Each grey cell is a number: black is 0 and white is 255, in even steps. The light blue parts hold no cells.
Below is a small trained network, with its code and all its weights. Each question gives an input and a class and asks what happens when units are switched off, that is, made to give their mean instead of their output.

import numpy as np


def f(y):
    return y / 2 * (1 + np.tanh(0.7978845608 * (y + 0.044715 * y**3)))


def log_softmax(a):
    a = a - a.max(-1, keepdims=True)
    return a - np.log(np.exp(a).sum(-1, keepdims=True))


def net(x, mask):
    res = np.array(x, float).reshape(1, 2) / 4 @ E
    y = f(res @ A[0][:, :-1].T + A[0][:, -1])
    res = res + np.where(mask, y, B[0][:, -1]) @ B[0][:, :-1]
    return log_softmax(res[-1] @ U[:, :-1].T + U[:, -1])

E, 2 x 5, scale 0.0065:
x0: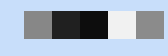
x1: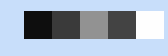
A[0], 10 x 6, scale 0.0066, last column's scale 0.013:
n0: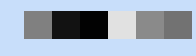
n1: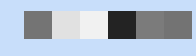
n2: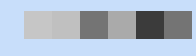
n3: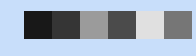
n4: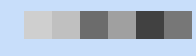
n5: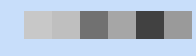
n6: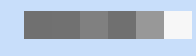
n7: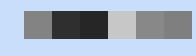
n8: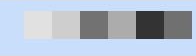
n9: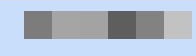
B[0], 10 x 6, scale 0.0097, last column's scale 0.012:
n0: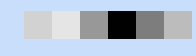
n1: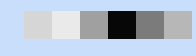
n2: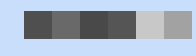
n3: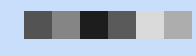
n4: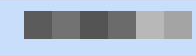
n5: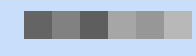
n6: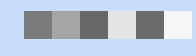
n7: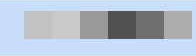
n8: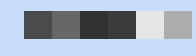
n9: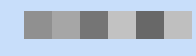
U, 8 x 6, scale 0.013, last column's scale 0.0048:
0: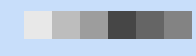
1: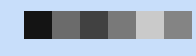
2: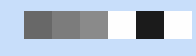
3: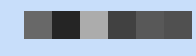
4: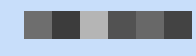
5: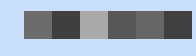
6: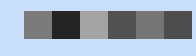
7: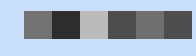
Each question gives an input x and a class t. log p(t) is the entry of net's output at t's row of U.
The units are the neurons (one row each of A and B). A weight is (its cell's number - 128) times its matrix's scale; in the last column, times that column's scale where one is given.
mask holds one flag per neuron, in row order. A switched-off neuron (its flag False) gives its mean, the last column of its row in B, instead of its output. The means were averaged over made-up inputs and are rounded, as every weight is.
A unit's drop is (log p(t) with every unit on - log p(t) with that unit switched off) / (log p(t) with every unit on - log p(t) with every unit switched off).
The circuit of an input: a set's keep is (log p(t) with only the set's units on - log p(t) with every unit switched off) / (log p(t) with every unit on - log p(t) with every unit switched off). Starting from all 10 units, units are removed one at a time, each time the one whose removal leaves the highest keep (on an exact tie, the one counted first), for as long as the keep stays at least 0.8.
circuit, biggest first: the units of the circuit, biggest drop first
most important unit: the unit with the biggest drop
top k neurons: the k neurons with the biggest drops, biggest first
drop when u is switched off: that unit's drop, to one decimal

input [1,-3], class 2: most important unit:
n3
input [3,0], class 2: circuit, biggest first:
n1; n8
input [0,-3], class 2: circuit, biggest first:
n3; n0
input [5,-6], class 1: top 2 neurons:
n8; n1
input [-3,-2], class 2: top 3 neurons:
n0; n7; n3
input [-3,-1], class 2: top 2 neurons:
n0; n7
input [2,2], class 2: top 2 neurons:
n1; n8
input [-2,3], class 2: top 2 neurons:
n8; n0
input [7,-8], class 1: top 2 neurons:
n8; n2
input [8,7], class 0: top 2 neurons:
n0; n7
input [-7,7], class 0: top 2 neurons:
n1; n8
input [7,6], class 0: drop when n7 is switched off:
0.2
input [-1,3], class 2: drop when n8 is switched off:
0.3
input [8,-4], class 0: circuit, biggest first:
n0
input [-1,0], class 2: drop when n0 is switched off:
0.1
